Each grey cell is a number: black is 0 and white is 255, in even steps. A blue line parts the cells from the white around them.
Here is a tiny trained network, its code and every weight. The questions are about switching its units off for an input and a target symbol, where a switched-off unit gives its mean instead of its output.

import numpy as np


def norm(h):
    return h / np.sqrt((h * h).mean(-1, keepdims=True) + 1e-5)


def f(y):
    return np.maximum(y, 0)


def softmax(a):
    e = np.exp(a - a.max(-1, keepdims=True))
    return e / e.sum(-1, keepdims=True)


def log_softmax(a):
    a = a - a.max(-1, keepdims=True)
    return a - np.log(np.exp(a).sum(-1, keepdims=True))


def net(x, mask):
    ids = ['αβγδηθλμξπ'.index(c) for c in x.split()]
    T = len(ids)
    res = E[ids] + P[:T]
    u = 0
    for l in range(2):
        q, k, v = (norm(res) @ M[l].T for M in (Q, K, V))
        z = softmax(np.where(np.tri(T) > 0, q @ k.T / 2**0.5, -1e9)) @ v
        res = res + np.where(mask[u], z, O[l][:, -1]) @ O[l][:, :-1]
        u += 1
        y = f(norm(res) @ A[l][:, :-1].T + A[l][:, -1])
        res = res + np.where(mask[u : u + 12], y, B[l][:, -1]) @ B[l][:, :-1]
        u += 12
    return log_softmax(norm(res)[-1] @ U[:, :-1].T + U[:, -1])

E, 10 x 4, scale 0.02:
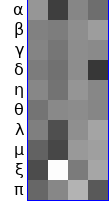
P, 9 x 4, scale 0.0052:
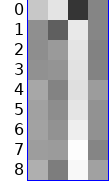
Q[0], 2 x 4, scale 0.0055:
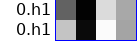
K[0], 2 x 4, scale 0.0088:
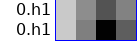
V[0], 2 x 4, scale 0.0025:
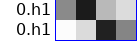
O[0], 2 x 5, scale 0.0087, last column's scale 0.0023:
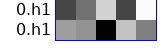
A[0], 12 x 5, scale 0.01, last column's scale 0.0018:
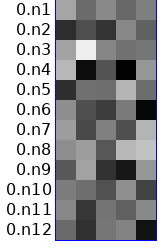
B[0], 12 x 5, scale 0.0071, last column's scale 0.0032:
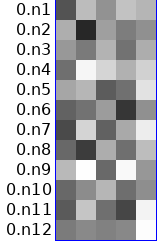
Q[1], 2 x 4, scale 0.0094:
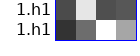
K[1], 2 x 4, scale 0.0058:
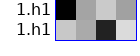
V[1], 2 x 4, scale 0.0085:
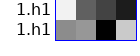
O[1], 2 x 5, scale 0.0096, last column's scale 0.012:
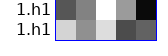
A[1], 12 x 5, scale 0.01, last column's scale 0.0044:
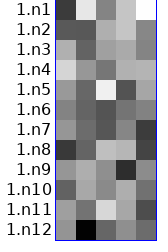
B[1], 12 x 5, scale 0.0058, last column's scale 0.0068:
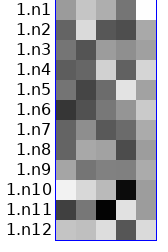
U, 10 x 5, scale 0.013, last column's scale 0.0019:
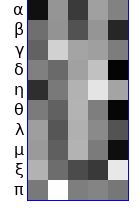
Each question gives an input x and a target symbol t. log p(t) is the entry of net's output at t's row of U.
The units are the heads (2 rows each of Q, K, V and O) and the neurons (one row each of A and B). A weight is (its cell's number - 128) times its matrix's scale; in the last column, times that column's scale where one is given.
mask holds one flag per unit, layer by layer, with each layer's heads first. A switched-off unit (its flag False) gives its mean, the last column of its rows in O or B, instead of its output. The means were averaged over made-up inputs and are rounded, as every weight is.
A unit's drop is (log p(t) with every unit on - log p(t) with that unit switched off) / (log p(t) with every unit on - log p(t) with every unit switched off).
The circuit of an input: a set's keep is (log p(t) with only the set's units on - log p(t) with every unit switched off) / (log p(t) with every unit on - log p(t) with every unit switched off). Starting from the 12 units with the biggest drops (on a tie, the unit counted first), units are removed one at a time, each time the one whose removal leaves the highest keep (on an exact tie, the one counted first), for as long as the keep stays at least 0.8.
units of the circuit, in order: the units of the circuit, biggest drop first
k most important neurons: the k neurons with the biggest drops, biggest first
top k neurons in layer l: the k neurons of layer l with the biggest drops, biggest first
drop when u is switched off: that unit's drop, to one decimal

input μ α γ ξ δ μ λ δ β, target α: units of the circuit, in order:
1.h1; 0.h1
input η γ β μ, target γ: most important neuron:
0.n8
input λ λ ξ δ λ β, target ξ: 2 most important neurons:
0.n4; 0.n5
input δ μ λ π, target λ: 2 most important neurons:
1.n5; 0.n4
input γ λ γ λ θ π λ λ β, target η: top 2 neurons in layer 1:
1.n11; 1.n5
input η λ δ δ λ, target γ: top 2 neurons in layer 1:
1.n2; 1.n12
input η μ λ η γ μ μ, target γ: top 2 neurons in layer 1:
1.n2; 1.n12
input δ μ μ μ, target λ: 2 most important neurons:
0.n4; 0.n2
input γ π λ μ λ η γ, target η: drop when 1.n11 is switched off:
0.1
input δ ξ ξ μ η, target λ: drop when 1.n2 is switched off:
0.0
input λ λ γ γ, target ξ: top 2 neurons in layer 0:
0.n4; 0.n5
